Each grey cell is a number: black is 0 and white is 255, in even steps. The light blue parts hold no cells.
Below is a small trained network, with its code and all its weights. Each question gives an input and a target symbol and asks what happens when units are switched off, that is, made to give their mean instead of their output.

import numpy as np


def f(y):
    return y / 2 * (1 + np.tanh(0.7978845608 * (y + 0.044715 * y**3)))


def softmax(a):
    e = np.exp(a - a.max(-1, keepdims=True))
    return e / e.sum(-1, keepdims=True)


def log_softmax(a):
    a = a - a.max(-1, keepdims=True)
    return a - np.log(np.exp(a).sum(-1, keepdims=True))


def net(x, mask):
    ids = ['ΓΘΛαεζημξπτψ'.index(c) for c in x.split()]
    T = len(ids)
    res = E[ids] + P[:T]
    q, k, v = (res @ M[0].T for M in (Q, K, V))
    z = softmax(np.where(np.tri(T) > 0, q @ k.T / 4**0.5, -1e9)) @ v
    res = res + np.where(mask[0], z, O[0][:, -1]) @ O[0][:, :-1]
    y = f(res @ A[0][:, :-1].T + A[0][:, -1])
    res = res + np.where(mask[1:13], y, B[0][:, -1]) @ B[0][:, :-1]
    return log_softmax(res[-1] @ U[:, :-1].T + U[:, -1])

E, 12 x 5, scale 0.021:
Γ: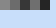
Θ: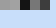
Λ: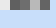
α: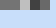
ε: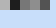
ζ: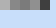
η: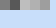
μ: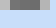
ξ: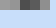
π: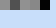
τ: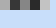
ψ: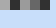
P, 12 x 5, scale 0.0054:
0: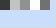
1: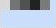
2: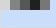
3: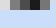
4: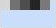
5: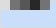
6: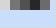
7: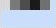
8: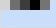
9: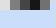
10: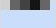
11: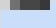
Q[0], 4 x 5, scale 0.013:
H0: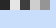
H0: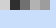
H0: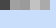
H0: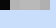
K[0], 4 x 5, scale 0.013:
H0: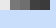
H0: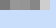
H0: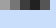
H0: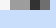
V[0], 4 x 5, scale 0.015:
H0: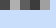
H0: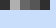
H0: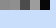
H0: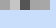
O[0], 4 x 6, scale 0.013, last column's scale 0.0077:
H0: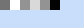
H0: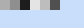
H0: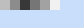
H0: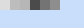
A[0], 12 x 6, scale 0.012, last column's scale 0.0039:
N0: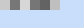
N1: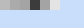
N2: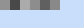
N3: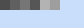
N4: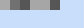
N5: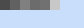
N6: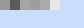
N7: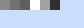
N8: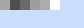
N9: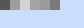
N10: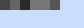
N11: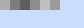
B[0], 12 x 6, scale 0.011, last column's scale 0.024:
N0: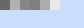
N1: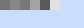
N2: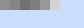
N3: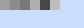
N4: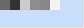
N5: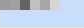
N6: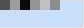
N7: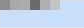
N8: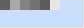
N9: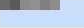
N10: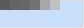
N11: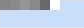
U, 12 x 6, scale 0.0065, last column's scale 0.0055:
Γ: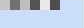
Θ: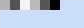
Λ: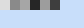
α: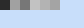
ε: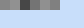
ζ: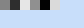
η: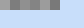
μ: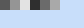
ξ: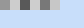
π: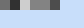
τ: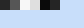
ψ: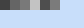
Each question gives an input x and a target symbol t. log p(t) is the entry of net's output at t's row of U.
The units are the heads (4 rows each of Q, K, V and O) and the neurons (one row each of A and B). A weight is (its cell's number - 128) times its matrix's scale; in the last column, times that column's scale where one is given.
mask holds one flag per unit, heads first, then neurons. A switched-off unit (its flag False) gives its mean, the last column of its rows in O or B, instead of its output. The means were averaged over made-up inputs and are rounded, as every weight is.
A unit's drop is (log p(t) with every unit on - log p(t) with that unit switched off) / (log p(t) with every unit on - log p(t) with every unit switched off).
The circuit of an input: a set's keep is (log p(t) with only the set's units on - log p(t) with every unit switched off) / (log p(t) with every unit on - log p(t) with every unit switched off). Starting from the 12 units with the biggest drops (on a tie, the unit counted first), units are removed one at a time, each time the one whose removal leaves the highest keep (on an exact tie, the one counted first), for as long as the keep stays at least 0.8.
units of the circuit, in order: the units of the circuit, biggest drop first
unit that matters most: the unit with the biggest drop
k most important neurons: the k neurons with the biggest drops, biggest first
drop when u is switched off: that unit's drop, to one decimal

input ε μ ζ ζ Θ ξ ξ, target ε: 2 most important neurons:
[N4, N10]
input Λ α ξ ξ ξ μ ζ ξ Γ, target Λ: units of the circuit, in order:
[H0, N4]
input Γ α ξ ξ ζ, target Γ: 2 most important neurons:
[N7, N4]
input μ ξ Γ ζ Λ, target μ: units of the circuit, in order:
[H0, N0]
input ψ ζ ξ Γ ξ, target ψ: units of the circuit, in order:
[H0, N3, N7]
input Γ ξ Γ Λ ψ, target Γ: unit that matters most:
N7
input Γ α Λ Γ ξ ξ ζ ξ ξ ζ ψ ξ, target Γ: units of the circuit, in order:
[H0, N7, N4]
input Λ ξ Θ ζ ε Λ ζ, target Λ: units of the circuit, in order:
[H0, N4]
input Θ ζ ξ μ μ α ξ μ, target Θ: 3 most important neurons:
[N4, N11, N1]
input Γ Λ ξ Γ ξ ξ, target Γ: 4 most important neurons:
[N7, N4, N3, N10]
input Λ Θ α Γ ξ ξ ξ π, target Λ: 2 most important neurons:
[N0, N4]
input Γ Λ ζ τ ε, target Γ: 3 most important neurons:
[N7, N4, N1]
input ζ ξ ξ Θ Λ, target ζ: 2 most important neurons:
[N4, N5]
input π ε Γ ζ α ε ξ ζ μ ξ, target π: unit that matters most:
N4
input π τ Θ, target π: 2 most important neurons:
[N4, N10]
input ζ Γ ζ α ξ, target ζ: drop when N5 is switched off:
0.1
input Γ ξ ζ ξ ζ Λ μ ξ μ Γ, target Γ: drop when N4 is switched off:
0.4
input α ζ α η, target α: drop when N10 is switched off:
-0.1
